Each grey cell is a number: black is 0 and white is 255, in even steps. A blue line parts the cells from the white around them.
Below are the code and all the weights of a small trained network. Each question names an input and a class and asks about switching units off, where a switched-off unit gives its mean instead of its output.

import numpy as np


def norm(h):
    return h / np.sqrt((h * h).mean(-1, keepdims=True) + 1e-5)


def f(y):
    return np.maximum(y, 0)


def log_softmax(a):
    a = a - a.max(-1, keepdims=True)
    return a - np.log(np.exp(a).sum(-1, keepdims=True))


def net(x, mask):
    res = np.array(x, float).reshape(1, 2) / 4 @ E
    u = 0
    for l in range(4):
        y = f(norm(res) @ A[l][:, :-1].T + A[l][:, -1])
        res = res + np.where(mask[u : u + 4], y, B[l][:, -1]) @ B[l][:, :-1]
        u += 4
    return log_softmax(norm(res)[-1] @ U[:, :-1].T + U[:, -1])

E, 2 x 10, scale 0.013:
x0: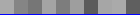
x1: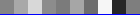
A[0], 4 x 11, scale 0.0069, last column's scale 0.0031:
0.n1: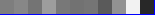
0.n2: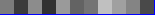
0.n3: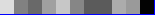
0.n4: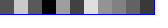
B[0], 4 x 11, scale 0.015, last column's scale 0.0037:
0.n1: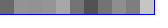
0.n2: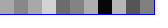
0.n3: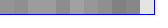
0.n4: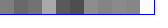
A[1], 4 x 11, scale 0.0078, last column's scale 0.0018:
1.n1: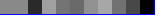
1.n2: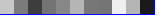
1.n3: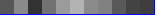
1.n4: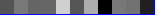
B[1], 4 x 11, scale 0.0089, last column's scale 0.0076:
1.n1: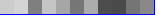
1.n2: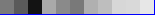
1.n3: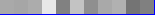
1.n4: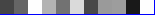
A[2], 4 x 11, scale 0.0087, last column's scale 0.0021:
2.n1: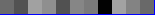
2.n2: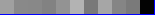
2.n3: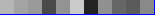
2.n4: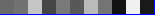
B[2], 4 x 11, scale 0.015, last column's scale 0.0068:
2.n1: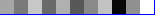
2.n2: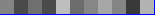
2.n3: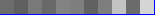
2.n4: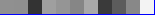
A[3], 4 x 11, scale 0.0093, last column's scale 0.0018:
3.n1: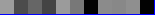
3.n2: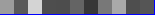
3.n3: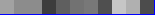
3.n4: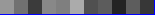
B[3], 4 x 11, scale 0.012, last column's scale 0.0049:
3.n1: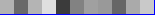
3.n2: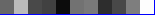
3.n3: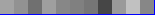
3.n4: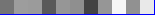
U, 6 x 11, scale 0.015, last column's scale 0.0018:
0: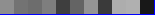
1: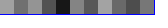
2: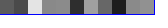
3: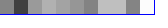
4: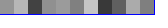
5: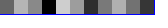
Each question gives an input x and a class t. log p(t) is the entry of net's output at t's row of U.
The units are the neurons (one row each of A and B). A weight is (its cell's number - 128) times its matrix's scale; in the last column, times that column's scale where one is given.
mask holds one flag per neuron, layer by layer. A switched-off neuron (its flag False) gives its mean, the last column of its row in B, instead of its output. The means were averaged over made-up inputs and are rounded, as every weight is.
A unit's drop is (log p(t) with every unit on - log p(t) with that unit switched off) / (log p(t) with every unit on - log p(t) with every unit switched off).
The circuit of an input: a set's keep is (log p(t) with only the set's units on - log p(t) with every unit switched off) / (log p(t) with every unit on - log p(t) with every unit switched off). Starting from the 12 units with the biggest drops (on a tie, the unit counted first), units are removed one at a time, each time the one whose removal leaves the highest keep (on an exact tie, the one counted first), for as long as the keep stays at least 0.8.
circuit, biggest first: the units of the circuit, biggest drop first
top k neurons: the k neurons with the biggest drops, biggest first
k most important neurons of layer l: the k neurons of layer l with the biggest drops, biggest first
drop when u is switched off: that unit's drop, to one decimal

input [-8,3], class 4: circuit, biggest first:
(2.n4)
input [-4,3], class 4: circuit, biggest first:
(1.n4, 2.n4)
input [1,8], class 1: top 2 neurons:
(1.n2, 2.n3)
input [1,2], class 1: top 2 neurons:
(1.n2, 3.n2)
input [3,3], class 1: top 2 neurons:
(3.n2, 1.n2)
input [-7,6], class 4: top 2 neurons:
(2.n4, 1.n4)
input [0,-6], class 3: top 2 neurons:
(1.n2, 0.n3)
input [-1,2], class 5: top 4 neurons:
(2.n4, 1.n4, 3.n4, 0.n4)
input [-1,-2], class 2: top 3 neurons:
(2.n1, 0.n4, 2.n3)
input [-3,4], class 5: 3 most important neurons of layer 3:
(3.n4, 3.n1, 3.n2)
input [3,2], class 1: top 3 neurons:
(1.n2, 3.n2, 3.n1)
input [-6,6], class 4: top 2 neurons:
(1.n4, 2.n4)
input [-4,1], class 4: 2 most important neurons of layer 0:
(0.n4, 0.n1)
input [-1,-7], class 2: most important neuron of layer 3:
(3.n4)
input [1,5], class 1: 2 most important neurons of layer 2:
(2.n3, 2.n1)
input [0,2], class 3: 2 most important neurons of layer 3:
(3.n1, 3.n2)
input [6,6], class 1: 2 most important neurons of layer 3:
(3.n2, 3.n1)
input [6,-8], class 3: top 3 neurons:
(3.n2, 2.n4, 1.n4)
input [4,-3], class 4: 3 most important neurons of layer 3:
(3.n4, 3.n3, 3.n1)
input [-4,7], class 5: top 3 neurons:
(3.n4, 2.n4, 1.n2)
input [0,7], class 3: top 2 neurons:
(1.n4, 2.n4)
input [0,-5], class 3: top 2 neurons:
(1.n2, 0.n3)
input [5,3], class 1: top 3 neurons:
(3.n2, 1.n2, 3.n1)
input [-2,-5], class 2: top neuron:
(2.n1)
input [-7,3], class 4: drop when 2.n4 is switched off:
0.4
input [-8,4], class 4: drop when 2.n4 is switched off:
0.5
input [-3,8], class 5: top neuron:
(2.n4)
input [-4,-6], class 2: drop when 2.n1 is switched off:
0.2
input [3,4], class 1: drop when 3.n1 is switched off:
0.1
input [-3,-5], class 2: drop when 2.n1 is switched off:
0.2
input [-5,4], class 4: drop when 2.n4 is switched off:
0.4
